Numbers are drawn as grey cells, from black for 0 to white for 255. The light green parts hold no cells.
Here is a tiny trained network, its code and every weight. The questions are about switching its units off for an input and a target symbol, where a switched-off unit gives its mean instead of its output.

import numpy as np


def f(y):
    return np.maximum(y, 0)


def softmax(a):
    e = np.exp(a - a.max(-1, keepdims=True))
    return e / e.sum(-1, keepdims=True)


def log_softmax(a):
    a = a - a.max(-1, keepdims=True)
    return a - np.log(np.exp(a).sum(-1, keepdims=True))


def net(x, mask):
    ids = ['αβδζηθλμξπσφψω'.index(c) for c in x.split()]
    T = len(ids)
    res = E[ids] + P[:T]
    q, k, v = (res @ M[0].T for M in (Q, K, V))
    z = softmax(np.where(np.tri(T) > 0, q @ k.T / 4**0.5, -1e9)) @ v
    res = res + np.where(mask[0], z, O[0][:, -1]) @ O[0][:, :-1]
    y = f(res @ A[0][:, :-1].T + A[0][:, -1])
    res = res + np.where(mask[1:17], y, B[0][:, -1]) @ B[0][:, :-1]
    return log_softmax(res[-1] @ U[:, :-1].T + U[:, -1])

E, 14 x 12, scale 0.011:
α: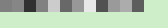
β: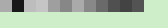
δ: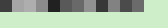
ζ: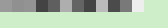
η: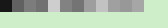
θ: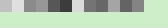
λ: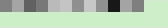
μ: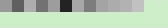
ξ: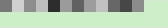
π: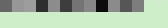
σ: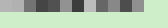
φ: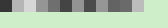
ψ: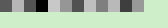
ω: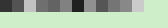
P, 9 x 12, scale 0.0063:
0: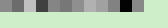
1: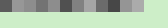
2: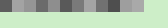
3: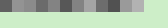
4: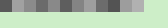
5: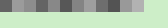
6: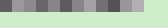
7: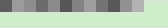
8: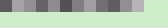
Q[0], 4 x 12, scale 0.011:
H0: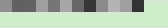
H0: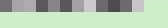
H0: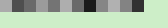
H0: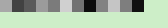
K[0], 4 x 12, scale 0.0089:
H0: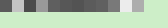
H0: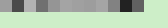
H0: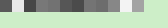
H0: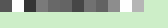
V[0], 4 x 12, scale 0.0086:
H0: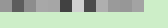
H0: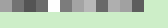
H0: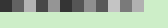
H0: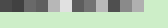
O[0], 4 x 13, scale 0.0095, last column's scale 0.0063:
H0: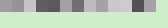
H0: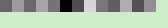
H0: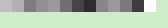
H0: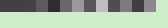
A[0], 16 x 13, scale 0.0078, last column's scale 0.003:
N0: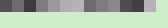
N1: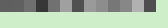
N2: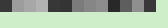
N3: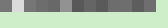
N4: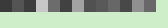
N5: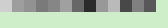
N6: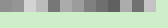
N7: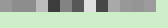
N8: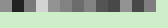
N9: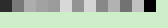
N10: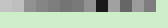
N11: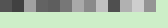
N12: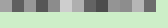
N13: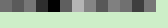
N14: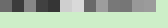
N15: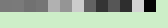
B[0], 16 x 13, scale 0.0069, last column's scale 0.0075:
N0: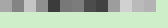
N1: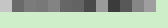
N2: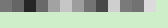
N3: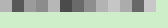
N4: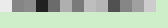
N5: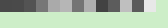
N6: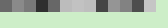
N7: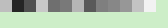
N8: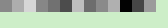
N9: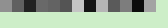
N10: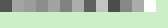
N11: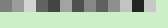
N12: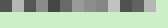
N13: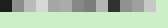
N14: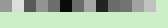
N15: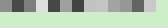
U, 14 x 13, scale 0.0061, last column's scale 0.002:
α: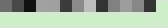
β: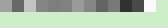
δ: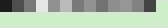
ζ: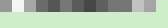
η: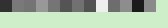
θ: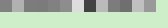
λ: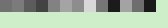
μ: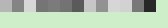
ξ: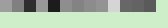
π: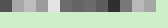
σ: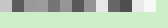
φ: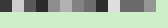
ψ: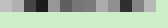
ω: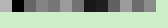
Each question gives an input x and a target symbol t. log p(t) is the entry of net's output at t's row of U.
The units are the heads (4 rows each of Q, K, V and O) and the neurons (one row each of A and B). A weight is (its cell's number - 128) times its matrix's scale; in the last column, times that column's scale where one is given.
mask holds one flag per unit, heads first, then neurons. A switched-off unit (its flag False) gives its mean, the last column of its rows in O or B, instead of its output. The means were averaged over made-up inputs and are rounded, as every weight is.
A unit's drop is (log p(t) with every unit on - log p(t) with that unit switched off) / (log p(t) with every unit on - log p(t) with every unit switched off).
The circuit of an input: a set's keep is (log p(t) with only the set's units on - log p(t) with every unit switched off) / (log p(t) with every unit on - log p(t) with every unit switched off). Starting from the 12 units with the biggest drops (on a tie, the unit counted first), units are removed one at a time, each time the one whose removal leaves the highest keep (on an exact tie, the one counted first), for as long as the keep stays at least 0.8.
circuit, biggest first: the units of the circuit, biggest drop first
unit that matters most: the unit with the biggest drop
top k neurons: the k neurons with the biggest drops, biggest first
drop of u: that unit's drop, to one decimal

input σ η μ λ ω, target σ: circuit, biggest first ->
H0; N15; N4
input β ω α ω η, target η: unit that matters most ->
N9
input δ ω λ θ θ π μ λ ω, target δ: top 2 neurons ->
N15; N5
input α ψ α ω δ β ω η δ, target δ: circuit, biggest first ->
H0; N13; N4
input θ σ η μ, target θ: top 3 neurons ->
N10; N9; N7
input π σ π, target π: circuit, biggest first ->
H0; N10
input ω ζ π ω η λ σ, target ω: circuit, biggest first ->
H0; N5
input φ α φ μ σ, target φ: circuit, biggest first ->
H0; N5; N12
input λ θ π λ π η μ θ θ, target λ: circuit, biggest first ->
H0; N4
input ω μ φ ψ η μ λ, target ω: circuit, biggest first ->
H0; N0
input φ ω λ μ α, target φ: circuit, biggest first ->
H0; N12; N7
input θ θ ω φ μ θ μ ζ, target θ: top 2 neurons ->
N10; N9
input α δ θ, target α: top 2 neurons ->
N2; N7
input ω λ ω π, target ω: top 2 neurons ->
N5; N0
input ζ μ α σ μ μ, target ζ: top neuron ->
N14
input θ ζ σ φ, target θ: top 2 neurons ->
N10; N9
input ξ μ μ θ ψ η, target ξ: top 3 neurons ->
N15; N12; N9
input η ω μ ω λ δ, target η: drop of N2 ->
-0.1
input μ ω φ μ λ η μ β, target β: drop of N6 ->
0.1
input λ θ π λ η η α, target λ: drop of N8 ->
-0.1
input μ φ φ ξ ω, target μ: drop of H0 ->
1.2
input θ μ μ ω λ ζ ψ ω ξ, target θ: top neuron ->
N10
